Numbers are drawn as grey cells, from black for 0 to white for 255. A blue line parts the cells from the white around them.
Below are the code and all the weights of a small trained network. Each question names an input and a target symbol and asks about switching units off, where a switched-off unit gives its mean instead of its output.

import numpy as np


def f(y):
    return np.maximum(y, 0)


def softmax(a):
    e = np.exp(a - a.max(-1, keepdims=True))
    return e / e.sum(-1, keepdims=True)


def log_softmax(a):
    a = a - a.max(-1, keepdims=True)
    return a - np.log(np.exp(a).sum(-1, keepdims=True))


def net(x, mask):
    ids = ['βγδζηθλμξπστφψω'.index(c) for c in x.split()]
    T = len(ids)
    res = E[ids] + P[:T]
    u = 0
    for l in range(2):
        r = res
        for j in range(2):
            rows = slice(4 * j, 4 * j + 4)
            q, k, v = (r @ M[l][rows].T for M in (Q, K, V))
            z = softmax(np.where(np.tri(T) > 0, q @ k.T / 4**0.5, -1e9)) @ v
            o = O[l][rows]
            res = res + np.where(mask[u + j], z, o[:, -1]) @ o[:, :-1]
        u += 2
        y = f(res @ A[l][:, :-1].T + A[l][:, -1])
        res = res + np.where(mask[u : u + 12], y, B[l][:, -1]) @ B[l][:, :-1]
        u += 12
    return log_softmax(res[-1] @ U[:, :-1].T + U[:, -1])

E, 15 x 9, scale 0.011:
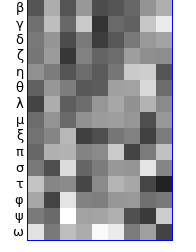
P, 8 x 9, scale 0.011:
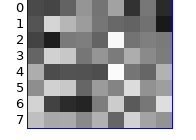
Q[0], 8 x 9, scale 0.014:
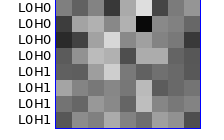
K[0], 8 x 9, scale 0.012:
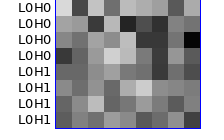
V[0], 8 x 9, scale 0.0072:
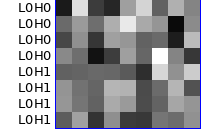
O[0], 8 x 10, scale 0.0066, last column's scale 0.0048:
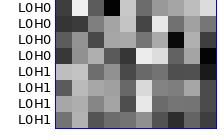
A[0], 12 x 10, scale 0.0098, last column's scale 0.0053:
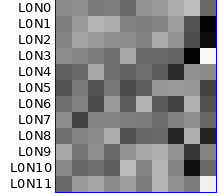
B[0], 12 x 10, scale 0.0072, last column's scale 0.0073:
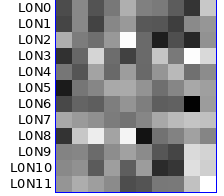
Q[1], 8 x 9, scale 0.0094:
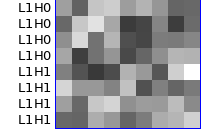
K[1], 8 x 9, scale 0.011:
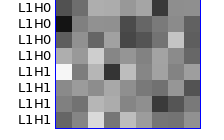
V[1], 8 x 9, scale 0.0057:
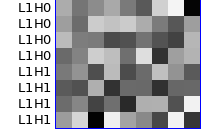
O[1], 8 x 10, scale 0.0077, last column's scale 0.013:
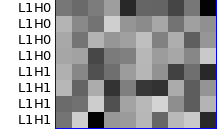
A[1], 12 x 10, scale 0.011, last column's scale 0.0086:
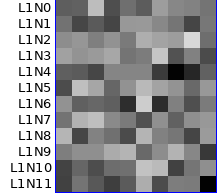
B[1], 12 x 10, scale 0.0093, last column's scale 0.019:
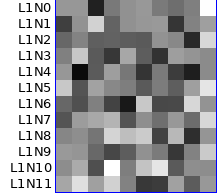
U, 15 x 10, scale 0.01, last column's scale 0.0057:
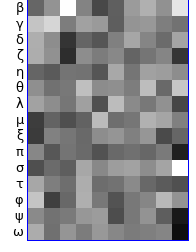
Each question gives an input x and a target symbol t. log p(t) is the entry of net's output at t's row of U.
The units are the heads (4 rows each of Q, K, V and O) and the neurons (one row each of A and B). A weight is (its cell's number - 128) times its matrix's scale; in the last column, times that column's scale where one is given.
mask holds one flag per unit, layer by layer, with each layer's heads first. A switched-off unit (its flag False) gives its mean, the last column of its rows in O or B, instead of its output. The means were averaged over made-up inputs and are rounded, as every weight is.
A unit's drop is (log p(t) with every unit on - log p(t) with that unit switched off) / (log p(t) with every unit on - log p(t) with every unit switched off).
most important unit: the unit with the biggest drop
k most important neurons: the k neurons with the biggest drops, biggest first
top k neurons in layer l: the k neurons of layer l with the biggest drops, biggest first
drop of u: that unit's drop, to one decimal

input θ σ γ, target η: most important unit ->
L1N6
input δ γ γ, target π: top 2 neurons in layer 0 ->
L0N6; L0N3
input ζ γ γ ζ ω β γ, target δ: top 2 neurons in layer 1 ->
L1N2; L1N9
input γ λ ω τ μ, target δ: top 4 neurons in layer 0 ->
L0N7; L0N9; L0N10; L0N3
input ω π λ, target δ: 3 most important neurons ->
L1N2; L1N9; L0N10
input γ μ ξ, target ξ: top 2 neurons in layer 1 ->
L1N0; L1N1
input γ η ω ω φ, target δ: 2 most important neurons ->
L1N2; L1N9
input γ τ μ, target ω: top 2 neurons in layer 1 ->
L1N0; L1N5
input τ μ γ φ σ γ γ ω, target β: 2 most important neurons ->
L0N11; L0N3
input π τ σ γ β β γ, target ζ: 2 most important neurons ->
L1N11; L0N3
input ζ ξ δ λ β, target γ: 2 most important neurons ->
L1N11; L1N10
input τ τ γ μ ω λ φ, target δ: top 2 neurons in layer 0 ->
L0N7; L0N9
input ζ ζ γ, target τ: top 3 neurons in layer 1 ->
L1N4; L1N10; L1N11
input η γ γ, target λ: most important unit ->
L1N6
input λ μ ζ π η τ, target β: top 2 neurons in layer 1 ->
L1N7; L1N9
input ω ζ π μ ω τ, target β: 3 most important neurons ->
L1N7; L0N10; L0N11
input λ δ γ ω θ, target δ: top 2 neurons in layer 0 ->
L0N10; L0N9
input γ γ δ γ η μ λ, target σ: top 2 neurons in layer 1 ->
L1N10; L1N1
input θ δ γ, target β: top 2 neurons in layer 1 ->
L1N11; L1N1
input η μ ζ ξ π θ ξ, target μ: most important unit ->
L1N0
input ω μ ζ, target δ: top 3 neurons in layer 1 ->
L1N2; L1N9; L1N7
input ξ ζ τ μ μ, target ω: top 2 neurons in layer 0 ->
L0N10; L0N9
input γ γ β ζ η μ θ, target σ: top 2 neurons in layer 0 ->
L0N5; L0N0
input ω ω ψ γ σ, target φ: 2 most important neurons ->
L0N1; L0N7
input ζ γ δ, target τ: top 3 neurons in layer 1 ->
L1N11; L1N4; L1N10
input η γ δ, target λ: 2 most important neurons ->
L1N6; L1N10
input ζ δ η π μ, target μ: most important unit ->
L0H1
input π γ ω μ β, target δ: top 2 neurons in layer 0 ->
L0N10; L0N9
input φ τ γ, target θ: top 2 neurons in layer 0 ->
L0N3; L0N7
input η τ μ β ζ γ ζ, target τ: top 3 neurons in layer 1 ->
L1N4; L1N10; L1N11
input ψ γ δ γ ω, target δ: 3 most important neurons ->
L1N2; L1N9; L0N7
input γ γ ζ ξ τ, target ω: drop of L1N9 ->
0.0
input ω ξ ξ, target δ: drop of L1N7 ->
0.1
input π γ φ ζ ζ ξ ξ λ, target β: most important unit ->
L1N7
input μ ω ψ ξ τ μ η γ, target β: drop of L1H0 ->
0.3
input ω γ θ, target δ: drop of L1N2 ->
0.8
